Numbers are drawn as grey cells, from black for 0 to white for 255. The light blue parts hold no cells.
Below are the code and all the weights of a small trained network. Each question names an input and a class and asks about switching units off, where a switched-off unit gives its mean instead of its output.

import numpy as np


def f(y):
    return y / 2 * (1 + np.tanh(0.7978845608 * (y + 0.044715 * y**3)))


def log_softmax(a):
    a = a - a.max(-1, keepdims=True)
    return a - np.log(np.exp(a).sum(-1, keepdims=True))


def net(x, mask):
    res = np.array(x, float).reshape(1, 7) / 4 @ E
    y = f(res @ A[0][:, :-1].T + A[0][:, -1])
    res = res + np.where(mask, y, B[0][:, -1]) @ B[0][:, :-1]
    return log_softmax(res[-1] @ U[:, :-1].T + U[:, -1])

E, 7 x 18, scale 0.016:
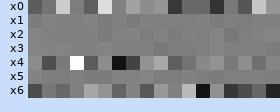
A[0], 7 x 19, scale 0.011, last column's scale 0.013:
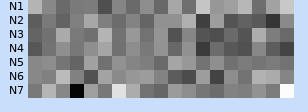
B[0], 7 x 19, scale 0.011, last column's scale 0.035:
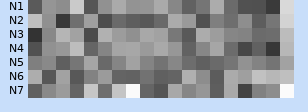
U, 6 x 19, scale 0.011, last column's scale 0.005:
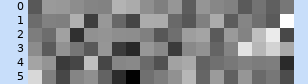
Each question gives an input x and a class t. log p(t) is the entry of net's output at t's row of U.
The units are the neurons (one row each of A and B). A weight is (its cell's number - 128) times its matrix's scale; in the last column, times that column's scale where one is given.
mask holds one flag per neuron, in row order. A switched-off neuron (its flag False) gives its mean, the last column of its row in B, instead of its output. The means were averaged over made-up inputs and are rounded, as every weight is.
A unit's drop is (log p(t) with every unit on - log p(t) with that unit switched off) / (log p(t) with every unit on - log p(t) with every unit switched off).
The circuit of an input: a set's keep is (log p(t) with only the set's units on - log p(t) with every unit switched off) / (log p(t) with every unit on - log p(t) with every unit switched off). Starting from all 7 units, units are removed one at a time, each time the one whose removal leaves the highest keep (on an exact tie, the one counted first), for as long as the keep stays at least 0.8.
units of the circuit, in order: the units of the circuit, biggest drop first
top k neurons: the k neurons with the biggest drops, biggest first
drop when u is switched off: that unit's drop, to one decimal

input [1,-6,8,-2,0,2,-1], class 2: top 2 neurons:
(N1, N4)
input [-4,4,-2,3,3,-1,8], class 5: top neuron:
(N7)
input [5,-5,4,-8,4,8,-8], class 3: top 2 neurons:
(N7, N6)
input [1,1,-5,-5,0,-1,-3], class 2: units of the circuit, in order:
(N4, N6)
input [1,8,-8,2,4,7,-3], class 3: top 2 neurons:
(N7, N4)
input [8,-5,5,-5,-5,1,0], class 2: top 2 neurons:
(N6, N1)
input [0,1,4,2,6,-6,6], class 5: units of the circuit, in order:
(N2, N7)
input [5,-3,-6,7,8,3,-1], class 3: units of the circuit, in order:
(N7, N6)
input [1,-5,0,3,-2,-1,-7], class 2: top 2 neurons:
(N6, N4)
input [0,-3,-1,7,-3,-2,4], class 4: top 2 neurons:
(N1, N2)
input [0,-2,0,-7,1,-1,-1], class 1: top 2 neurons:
(N7, N2)
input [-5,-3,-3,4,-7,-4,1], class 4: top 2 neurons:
(N3, N4)
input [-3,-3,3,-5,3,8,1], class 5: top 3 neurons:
(N7, N3, N4)
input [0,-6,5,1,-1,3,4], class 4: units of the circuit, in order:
(N1)
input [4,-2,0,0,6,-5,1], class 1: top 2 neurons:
(N7, N3)
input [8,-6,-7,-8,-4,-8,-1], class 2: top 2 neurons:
(N6, N1)
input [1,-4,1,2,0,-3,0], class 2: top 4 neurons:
(N1, N4, N2, N3)
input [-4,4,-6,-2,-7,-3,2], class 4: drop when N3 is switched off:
0.0
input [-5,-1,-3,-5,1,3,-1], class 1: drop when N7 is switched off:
1.0
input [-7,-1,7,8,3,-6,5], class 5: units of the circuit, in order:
(N7)
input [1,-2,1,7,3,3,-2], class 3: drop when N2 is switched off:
0.1
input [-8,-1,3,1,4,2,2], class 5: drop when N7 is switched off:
0.6
